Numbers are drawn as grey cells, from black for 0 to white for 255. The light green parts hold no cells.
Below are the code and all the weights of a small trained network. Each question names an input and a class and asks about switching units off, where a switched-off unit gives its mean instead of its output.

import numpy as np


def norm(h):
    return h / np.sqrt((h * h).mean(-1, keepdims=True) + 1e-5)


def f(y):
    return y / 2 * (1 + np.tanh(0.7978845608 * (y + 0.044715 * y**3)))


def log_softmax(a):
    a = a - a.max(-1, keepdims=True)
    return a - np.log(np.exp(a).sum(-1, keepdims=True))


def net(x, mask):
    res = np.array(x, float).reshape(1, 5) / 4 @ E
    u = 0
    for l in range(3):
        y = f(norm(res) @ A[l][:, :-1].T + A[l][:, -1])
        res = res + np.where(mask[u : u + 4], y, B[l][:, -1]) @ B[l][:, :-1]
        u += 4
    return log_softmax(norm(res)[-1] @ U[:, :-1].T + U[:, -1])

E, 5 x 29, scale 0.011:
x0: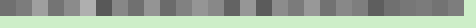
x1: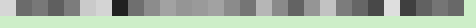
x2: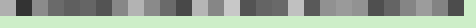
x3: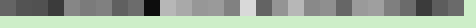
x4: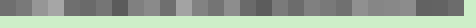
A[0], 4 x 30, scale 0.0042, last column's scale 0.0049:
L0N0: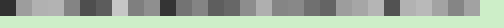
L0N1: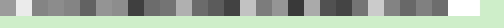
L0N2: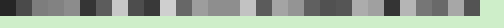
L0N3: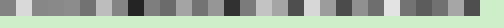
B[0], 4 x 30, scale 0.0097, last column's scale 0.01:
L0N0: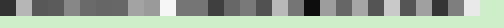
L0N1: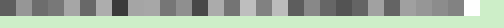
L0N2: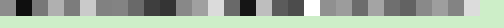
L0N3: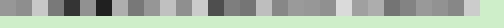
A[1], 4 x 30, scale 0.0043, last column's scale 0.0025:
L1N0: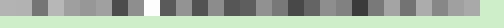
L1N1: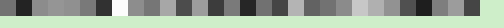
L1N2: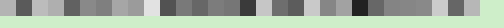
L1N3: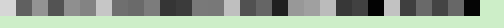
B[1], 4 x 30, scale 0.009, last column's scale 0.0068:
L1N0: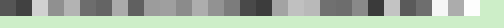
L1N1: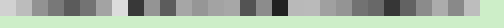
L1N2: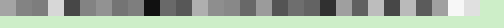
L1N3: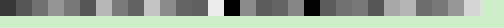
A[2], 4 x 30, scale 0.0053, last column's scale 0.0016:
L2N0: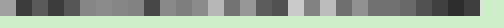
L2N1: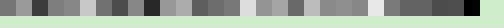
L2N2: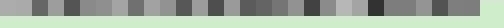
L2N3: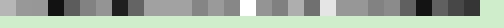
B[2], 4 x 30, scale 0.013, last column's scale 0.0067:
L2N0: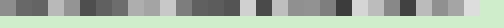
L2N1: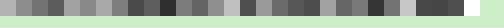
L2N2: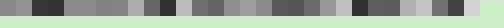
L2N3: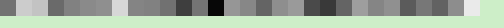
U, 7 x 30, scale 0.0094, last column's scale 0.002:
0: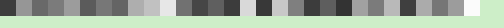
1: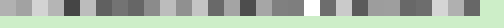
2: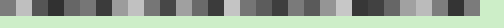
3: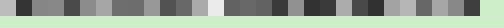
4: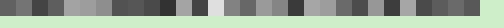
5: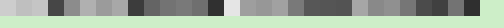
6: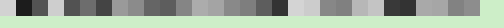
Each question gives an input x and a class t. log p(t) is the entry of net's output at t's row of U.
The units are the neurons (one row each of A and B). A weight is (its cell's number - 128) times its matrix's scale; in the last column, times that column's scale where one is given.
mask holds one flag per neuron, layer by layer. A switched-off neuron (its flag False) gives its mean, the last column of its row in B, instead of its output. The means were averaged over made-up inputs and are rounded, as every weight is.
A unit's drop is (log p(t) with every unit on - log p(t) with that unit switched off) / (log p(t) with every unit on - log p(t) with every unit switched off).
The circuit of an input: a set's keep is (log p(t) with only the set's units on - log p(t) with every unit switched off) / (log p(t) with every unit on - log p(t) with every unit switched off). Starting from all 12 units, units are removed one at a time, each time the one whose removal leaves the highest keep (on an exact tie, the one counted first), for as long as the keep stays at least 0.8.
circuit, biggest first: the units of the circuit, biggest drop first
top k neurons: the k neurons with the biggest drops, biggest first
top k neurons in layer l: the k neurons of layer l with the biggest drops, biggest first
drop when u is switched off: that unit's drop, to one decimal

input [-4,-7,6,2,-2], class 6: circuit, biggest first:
L0N2
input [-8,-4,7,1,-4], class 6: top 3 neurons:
L0N2, L2N0, L2N1
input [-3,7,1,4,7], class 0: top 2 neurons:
L2N0, L0N1
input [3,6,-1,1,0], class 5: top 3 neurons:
L0N2, L1N0, L0N3
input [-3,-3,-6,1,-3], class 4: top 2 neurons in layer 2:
L2N1, L2N0
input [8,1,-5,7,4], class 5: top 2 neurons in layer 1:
L1N2, L1N0
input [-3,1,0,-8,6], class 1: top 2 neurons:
L1N0, L1N3
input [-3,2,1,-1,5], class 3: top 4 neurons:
L0N0, L0N1, L0N3, L1N3
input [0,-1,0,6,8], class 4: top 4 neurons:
L0N2, L2N1, L1N0, L0N3
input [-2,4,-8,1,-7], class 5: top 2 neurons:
L0N2, L0N3
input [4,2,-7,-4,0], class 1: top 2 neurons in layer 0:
L0N3, L0N0
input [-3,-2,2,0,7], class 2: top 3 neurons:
L0N1, L2N2, L0N0
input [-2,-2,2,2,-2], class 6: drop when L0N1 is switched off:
0.4
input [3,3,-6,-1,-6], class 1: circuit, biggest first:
L0N3
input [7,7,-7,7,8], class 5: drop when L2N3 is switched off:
0.1
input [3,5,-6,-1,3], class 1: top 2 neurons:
L0N3, L0N0
